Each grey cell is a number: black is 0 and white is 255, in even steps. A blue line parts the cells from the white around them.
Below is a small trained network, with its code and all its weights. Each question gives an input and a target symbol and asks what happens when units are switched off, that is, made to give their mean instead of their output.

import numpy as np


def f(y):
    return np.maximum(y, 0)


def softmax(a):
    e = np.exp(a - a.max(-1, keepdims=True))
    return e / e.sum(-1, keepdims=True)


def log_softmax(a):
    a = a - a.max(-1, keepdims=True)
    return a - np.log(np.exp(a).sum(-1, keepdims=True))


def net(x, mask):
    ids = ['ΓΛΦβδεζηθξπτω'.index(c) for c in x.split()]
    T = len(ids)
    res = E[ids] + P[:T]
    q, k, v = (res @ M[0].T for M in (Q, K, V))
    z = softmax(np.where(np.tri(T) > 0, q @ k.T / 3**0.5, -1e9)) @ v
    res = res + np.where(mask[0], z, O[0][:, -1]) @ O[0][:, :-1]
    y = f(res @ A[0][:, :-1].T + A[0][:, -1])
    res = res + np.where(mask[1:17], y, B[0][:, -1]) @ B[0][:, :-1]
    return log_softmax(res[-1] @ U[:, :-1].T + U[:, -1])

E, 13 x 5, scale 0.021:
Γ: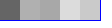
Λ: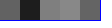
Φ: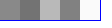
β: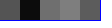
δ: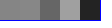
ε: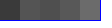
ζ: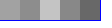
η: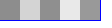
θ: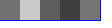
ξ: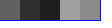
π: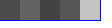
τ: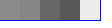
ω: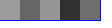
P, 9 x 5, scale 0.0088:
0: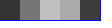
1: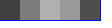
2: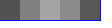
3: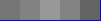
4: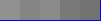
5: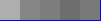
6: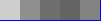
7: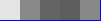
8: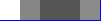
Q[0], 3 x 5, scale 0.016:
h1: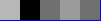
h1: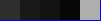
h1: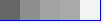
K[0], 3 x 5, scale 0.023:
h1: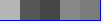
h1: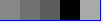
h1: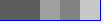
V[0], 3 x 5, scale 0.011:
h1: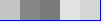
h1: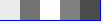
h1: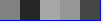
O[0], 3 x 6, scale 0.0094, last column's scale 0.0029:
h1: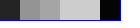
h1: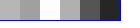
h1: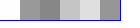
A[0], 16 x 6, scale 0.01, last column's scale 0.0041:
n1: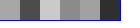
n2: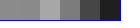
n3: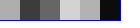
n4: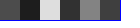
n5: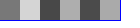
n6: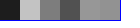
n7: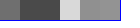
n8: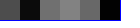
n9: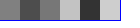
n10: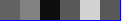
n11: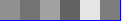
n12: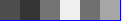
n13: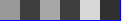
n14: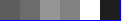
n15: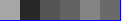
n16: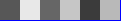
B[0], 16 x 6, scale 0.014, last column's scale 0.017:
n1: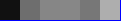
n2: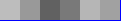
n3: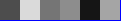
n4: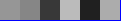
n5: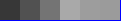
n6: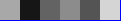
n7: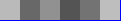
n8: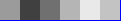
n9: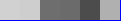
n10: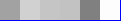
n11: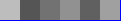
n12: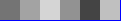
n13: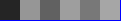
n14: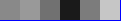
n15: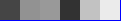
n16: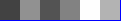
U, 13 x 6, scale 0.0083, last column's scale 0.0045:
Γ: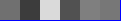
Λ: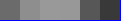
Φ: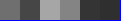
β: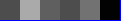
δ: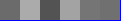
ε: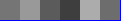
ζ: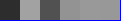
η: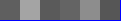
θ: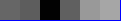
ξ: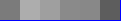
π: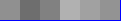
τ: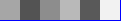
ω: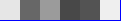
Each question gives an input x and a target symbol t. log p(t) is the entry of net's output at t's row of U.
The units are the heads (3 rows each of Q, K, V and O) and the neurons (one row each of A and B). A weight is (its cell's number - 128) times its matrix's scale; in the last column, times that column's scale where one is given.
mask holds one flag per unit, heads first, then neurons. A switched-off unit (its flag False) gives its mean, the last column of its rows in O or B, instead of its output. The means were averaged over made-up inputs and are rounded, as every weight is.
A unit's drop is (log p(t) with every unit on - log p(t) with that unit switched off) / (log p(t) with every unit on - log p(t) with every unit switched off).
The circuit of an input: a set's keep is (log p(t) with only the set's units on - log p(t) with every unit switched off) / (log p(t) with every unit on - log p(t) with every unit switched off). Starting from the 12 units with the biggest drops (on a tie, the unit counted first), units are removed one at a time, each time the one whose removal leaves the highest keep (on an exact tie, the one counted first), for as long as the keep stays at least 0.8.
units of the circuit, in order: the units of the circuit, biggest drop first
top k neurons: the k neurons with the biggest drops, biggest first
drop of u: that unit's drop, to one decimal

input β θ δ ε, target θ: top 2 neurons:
(n8, n12)
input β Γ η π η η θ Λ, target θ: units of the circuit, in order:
(h1, n8)
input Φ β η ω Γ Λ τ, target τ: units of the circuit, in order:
(h1, n10, n6, n15)
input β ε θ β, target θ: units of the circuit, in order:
(h1, n8)
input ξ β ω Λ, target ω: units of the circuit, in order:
(h1)
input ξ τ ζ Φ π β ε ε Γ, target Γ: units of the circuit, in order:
(h1, n12, n6, n14)
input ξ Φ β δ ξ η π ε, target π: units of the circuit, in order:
(n10, h1, n8)
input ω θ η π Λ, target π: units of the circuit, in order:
(n8, n10, h1)
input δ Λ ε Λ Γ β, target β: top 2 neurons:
(n3, n15)
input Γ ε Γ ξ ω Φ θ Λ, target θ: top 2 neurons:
(n10, n8)
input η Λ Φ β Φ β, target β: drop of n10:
0.2
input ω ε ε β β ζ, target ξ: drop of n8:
0.3
